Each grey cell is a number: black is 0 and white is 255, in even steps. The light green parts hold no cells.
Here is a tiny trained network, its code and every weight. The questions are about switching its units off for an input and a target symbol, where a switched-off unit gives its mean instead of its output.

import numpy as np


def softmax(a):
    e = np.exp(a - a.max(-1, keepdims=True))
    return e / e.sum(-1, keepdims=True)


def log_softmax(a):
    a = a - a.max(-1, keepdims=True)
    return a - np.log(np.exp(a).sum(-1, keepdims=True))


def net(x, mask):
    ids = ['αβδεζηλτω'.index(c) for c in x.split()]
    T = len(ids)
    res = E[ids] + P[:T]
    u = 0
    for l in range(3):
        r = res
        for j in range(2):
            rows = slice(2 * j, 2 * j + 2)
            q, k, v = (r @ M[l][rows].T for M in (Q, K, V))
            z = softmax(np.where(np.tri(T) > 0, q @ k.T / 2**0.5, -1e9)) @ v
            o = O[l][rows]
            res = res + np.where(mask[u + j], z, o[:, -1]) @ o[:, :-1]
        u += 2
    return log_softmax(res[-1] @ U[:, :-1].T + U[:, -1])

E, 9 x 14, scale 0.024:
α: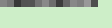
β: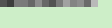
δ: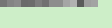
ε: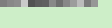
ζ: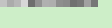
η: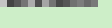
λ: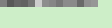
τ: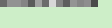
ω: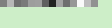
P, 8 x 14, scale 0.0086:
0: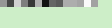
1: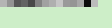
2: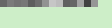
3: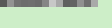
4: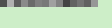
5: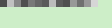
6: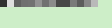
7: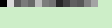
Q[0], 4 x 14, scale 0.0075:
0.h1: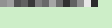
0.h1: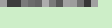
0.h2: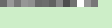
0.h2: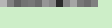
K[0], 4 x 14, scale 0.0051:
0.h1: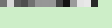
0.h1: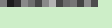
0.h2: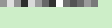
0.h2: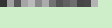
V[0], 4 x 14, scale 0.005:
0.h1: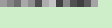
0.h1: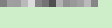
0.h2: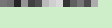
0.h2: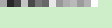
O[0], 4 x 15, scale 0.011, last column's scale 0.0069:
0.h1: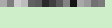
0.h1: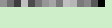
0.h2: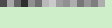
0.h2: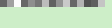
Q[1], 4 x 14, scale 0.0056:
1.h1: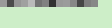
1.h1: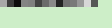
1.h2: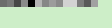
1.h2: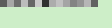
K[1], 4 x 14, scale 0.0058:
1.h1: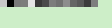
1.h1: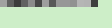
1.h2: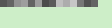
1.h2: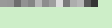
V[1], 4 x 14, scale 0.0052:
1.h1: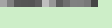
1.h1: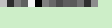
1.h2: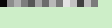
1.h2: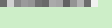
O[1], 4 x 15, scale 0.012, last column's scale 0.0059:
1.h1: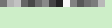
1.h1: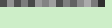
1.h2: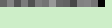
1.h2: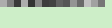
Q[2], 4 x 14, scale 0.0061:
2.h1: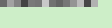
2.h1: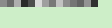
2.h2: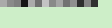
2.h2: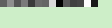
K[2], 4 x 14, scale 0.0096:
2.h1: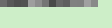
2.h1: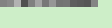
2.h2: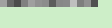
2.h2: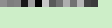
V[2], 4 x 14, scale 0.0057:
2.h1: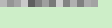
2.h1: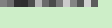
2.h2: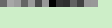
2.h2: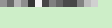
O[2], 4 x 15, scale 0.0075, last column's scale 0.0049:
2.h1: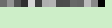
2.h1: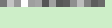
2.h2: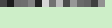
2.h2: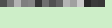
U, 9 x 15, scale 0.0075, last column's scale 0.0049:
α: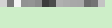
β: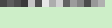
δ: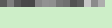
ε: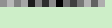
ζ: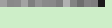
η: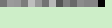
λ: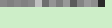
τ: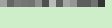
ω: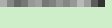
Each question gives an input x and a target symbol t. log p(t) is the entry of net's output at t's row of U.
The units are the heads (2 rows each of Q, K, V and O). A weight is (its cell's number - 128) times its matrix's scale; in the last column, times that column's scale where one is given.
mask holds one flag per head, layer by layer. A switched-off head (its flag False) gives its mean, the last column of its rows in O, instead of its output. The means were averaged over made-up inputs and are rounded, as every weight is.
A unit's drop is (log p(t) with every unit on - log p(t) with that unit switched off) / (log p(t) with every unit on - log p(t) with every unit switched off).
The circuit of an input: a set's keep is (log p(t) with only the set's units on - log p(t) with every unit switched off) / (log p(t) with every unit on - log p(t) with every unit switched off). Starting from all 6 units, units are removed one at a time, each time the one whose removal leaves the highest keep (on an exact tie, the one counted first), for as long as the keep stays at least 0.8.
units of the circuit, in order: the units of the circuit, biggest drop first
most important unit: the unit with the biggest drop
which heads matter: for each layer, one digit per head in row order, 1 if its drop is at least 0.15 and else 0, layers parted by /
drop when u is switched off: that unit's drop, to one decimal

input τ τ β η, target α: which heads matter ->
11 / 01 / 01
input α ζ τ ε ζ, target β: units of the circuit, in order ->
(2.h1; 1.h1)
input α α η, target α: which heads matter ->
10 / 11 / 10
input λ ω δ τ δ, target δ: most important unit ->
1.h2
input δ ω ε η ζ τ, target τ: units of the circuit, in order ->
(1.h1; 0.h1; 1.h2)
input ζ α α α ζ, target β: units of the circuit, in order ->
(2.h1; 0.h1; 1.h1)
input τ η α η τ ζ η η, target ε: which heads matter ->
01 / 10 / 10
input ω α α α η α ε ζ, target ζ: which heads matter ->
11 / 10 / 01
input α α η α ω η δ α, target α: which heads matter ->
10 / 11 / 00
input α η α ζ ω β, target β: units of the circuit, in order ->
(2.h2; 0.h2)
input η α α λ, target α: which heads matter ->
10 / 10 / 11
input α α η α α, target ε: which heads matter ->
11 / 10 / 10
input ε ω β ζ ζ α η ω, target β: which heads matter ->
01 / 10 / 10
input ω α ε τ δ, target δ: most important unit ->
0.h1
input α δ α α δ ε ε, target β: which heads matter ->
00 / 11 / 10
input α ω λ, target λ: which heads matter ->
10 / 11 / 01
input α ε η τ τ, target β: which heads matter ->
10 / 10 / 01
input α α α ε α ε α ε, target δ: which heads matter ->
01 / 11 / 10
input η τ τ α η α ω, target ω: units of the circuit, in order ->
(0.h1; 0.h2)
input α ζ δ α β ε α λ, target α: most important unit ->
2.h1
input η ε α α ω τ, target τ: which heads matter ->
10 / 11 / 00
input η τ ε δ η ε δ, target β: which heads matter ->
00 / 11 / 11
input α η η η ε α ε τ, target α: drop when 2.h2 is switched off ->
0.0
